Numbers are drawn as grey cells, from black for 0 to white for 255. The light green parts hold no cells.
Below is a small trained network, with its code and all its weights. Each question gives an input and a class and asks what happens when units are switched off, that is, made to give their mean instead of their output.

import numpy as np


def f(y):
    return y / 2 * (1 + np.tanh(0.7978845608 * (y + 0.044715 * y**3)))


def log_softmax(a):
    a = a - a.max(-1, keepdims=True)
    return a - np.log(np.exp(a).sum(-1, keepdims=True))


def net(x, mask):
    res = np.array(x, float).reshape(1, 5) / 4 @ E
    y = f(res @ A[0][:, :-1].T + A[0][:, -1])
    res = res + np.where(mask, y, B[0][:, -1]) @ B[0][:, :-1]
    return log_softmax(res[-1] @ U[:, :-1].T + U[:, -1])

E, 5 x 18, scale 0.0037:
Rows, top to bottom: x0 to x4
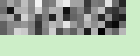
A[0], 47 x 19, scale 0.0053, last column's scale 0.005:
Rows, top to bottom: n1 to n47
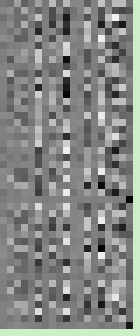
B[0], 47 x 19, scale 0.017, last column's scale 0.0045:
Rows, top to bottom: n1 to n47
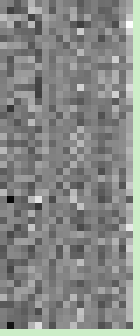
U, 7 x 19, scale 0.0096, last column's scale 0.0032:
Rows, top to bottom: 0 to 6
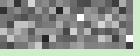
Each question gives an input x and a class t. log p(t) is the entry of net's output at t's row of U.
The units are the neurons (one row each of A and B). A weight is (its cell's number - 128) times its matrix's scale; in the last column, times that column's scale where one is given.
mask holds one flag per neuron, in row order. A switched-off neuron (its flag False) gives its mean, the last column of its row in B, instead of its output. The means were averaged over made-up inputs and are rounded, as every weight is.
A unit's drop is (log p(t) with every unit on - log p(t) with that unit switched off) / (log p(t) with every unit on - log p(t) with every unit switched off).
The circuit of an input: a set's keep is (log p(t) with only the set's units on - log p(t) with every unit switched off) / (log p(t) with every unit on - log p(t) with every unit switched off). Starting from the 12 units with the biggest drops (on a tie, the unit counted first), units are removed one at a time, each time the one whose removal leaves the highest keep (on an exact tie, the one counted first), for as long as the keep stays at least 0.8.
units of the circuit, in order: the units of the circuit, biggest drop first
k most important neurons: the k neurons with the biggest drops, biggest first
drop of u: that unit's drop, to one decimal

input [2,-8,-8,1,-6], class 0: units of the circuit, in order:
(n41)
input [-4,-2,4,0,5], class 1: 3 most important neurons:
(n36, n27, n44)
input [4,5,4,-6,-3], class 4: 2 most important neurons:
(n3, n43)
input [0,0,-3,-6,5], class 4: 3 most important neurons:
(n3, n43, n20)
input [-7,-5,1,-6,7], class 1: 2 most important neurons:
(n36, n27)
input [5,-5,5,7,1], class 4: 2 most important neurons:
(n22, n28)
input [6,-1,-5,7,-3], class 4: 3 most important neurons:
(n22, n28, n7)
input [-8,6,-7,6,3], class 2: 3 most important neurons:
(n13, n5, n4)
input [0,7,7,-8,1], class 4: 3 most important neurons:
(n3, n43, n20)
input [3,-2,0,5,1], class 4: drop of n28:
0.1
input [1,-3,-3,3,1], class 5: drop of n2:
0.2
